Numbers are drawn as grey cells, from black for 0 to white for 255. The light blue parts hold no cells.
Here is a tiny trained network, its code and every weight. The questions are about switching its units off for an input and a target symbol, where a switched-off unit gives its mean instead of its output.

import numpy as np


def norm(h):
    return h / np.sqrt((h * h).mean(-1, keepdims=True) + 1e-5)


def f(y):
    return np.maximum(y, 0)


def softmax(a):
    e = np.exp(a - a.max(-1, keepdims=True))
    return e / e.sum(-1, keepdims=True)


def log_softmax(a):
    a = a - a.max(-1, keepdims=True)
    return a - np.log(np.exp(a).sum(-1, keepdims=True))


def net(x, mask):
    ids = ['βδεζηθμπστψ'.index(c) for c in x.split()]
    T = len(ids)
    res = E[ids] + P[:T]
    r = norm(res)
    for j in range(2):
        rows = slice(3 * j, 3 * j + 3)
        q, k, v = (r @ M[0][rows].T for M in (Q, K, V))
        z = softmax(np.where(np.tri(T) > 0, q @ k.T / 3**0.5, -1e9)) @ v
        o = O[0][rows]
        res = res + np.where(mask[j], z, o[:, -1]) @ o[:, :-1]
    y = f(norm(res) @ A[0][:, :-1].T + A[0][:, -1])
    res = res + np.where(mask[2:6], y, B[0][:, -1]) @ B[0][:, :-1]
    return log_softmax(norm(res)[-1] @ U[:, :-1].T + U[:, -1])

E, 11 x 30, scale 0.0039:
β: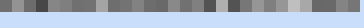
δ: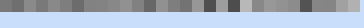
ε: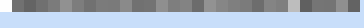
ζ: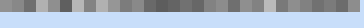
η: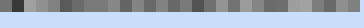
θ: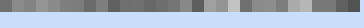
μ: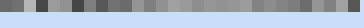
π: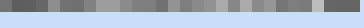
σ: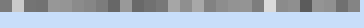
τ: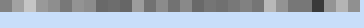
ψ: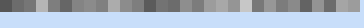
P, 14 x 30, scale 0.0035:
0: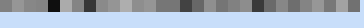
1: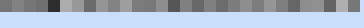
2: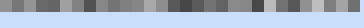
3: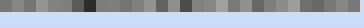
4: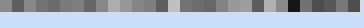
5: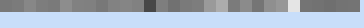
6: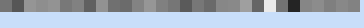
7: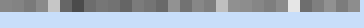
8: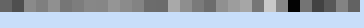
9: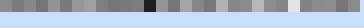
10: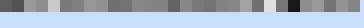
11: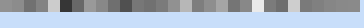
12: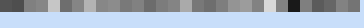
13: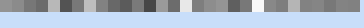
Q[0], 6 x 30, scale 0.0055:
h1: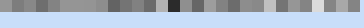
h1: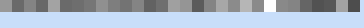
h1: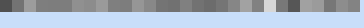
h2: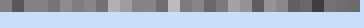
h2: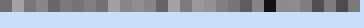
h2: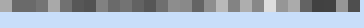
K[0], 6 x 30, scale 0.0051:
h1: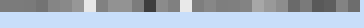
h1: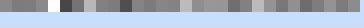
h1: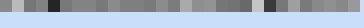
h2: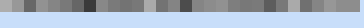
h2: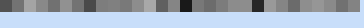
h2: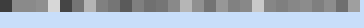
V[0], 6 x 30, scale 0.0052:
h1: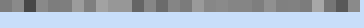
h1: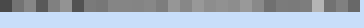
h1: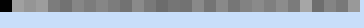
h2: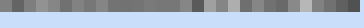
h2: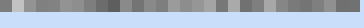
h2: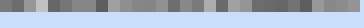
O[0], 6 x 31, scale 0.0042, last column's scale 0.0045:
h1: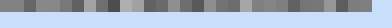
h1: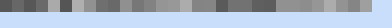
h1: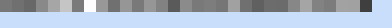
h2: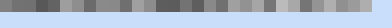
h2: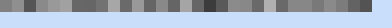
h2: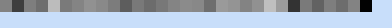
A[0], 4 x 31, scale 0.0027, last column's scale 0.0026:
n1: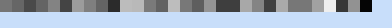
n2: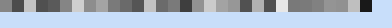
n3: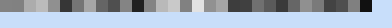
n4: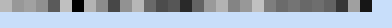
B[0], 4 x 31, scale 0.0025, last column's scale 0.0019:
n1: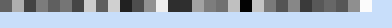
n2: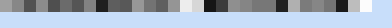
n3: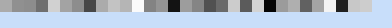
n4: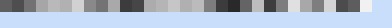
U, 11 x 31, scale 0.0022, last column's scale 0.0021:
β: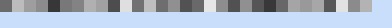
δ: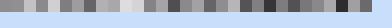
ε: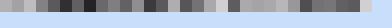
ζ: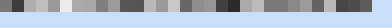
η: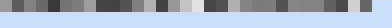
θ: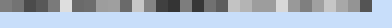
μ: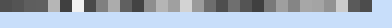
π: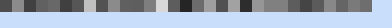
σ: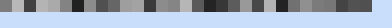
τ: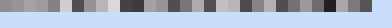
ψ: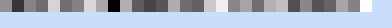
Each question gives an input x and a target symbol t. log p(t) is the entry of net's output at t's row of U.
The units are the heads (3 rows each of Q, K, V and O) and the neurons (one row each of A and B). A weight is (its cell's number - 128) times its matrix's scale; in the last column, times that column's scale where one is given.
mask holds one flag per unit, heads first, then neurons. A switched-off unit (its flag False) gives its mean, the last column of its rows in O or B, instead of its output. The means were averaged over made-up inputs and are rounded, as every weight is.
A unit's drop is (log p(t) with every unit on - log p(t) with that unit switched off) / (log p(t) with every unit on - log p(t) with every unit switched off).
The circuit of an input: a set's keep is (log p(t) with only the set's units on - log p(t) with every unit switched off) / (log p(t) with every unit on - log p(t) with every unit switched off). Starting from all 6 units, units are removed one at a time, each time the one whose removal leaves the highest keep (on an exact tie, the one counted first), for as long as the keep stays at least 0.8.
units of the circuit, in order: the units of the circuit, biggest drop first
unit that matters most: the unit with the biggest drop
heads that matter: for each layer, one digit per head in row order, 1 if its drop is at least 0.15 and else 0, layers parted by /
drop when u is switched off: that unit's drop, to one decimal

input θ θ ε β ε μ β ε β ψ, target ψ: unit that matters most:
h2
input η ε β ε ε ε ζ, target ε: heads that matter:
10
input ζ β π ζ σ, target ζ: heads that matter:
10
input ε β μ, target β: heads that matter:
01
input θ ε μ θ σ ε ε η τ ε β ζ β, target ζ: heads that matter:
10
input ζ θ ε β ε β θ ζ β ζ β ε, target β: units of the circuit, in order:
(h2; h1)
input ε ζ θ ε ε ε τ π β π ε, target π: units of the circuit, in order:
(h1; n1)
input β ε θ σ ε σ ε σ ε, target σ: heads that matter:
01
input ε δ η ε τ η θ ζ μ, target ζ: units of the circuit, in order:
(h1; n4)
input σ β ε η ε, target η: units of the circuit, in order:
(n2; h2)
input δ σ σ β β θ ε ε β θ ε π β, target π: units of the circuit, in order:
(n1; h1)
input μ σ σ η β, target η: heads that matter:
01
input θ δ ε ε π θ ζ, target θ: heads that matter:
01
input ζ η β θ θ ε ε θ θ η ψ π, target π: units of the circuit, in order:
(n1; h1)
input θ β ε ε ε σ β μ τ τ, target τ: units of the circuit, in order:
(h1)
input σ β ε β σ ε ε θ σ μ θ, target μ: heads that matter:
10
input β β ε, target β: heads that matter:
01
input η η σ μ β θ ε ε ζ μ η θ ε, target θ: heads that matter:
01
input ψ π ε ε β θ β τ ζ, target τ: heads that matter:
10
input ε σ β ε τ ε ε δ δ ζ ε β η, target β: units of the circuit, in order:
(h2)
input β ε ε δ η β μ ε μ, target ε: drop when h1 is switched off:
0.8
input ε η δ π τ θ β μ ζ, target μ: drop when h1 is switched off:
1.0
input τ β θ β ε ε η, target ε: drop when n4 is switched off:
0.0
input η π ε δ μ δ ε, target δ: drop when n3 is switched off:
1.0
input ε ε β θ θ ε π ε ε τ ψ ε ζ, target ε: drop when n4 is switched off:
0.0
